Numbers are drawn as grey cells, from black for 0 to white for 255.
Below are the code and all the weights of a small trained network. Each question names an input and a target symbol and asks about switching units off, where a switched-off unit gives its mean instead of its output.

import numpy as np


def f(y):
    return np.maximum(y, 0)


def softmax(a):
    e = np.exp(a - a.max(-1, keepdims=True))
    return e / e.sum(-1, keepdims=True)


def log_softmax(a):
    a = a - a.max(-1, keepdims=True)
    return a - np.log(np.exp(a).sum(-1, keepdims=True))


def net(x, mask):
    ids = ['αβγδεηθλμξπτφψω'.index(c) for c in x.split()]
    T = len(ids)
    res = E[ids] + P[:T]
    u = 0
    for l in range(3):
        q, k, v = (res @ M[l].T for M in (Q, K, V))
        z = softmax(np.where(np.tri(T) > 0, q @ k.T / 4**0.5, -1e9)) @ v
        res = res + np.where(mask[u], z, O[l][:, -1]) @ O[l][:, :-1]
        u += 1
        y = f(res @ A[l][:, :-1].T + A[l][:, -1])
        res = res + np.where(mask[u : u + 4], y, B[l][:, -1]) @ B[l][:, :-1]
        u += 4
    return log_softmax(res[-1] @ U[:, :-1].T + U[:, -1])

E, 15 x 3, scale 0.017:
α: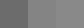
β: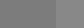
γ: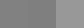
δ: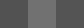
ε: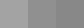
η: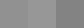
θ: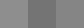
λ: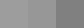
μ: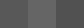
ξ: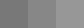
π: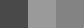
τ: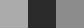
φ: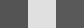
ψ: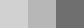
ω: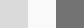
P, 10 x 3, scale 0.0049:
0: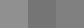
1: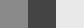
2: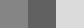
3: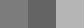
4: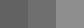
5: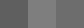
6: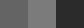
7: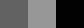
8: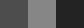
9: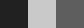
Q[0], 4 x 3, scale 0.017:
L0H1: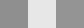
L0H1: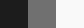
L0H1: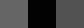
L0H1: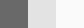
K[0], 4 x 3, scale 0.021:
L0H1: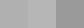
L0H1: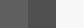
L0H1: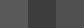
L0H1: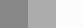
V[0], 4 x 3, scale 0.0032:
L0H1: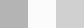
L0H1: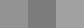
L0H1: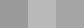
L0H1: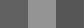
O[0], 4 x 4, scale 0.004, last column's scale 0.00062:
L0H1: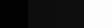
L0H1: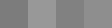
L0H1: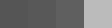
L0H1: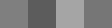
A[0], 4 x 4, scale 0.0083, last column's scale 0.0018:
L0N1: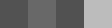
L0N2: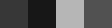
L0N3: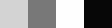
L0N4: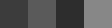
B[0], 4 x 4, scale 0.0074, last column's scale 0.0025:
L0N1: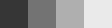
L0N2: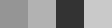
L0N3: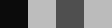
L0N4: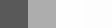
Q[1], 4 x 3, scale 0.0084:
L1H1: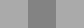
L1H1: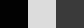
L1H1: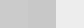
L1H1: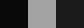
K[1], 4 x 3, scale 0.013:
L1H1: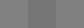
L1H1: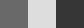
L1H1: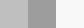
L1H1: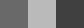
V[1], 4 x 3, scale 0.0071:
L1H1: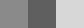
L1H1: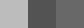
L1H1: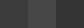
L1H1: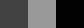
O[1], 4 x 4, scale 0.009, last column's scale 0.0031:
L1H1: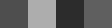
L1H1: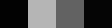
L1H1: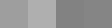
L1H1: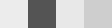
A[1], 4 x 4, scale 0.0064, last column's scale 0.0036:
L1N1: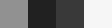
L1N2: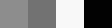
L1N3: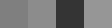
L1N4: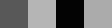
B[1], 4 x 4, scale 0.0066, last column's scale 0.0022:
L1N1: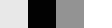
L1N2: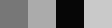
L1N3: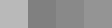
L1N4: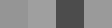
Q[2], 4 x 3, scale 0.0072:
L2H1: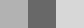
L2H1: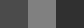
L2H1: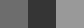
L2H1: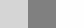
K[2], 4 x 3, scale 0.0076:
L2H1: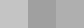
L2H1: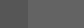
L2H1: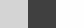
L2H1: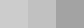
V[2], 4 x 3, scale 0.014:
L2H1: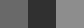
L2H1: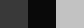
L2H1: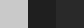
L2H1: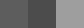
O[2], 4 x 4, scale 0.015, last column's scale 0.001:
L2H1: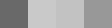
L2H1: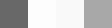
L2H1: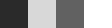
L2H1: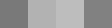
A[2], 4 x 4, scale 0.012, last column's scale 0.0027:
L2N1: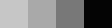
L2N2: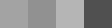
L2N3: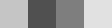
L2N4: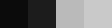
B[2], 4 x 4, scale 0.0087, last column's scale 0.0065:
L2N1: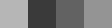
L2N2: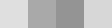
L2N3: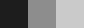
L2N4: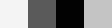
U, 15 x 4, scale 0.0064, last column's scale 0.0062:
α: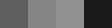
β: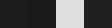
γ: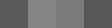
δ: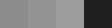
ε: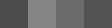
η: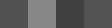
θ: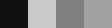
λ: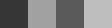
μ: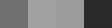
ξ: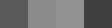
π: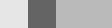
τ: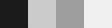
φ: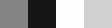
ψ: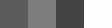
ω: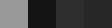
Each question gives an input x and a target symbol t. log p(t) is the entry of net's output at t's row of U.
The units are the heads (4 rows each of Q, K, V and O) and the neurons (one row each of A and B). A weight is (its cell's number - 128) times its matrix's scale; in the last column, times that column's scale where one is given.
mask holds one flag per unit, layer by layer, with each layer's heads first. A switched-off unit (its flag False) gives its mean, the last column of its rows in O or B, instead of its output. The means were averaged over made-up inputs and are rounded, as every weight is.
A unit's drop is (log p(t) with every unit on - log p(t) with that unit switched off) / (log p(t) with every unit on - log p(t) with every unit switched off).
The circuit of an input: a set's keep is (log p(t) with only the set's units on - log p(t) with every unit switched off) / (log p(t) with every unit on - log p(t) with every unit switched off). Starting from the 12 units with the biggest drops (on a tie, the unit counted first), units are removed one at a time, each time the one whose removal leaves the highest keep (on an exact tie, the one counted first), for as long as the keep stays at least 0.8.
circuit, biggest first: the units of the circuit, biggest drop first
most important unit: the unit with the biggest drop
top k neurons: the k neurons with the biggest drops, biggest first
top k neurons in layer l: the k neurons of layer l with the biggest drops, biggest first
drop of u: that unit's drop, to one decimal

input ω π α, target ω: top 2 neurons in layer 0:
[L0N4, L0N1]
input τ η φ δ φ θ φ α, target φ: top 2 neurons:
[L2N3, L0N4]
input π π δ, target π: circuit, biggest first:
[L2H1, L2N2]
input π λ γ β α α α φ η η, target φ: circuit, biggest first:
[L1H1]
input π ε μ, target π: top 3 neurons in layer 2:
[L2N3, L2N2, L2N4]
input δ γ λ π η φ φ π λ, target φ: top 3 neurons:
[L2N3, L0N4, L1N1]
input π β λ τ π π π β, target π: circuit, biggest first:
[L2H1, L2N2, L2N3]
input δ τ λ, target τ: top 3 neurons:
[L0N3, L1N1, L2N4]
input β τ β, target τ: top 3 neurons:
[L0N4, L1N1, L0N3]
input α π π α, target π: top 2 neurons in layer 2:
[L2N2, L2N3]
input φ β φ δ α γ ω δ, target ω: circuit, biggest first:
[L2H1, L1H1]
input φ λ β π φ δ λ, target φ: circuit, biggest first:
[L2N3, L2H1]
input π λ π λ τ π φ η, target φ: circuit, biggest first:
[L1H1, L2N3]
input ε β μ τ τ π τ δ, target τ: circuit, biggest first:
[L2H1]
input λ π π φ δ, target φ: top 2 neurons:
[L2N3, L1N1]
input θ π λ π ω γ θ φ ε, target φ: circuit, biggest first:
[L1H1, L0H1]
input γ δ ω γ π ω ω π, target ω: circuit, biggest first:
[L2H1, L1H1]
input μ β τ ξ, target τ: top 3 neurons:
[L0N4, L1N1, L2N4]
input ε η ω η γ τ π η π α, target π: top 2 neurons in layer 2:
[L2N4, L2N3]
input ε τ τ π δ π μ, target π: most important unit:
L1H1
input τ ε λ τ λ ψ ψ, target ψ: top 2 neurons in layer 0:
[L0N4, L0N1]
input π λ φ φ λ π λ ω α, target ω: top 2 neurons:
[L2N4, L0N1]
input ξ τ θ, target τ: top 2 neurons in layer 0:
[L0N4, L0N3]
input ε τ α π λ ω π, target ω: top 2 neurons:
[L2N4, L0N1]
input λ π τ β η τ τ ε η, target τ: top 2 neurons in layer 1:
[L1N1, L1N2]
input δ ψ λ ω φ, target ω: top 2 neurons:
[L0N4, L2N4]
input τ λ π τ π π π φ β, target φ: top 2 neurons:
[L2N3, L0N4]
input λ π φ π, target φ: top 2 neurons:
[L2N3, L1N1]
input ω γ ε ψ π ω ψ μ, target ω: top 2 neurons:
[L2N4, L0N1]
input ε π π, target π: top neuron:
[L1N2]
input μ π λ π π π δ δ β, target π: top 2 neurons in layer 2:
[L2N2, L2N1]
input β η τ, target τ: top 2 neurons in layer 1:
[L1N1, L1N2]
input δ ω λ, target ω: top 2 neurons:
[L2N4, L0N4]
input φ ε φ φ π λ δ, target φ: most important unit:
L0H1
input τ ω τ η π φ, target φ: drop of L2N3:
0.1
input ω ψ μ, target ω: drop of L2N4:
0.4
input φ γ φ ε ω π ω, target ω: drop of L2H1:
0.8
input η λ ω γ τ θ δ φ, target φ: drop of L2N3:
0.2
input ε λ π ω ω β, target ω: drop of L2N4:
0.3
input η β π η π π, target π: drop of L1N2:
0.1
